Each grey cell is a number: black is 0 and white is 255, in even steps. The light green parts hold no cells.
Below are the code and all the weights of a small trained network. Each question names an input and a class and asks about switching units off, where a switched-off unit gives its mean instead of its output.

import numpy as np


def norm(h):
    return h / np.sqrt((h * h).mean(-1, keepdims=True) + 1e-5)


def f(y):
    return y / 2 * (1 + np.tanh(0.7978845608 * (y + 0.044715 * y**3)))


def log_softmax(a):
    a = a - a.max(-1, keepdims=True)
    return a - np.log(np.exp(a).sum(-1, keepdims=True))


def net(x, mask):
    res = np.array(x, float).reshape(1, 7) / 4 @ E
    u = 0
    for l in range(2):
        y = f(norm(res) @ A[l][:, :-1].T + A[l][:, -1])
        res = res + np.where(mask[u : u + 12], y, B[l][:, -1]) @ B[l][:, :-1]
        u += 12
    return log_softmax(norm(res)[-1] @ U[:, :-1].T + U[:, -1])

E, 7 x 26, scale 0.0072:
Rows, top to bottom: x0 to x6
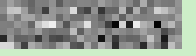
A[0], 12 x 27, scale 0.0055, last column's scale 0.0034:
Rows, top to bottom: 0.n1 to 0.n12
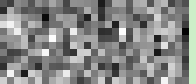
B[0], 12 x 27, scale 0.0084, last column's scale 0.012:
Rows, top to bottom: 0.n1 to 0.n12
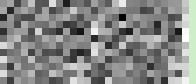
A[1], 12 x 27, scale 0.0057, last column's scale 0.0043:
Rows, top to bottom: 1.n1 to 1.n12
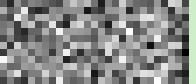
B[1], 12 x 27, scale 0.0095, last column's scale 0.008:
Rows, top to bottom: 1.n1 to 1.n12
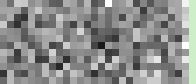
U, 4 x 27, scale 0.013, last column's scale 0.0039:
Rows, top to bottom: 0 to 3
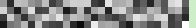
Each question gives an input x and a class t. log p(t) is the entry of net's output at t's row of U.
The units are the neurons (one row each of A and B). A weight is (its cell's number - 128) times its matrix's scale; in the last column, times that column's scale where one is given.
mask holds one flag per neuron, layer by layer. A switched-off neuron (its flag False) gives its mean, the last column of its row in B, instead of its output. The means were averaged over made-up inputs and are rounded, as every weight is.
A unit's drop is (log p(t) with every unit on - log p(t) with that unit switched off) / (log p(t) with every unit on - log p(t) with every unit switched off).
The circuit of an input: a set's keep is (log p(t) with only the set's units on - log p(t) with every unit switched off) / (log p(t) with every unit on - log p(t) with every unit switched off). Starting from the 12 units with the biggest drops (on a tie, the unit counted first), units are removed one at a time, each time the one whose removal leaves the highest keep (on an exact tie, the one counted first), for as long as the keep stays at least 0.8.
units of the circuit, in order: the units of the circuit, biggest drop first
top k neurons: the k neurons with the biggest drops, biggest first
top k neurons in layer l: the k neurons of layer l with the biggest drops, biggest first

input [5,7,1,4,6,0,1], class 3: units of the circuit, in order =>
[0.n5]
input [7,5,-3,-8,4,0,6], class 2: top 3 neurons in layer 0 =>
[0.n3, 0.n5, 0.n8]
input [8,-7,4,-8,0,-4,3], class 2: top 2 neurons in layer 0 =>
[0.n5, 0.n12]
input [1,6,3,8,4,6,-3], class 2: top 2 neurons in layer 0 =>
[0.n6, 0.n12]
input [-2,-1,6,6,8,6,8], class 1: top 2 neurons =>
[0.n11, 0.n12]
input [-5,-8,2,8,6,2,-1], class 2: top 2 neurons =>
[0.n6, 0.n5]
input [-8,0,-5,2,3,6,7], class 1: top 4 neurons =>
[0.n11, 0.n4, 0.n12, 1.n9]
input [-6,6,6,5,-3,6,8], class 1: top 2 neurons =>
[0.n4, 0.n11]
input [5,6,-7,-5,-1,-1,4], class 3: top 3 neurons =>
[0.n3, 0.n4, 0.n6]
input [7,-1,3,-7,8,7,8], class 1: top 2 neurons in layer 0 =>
[0.n12, 0.n4]
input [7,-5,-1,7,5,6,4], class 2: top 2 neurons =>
[0.n6, 0.n12]
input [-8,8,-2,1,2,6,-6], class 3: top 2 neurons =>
[0.n5, 0.n12]
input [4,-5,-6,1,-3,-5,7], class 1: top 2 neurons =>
[0.n11, 0.n5]
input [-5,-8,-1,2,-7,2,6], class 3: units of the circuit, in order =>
[0.n8]
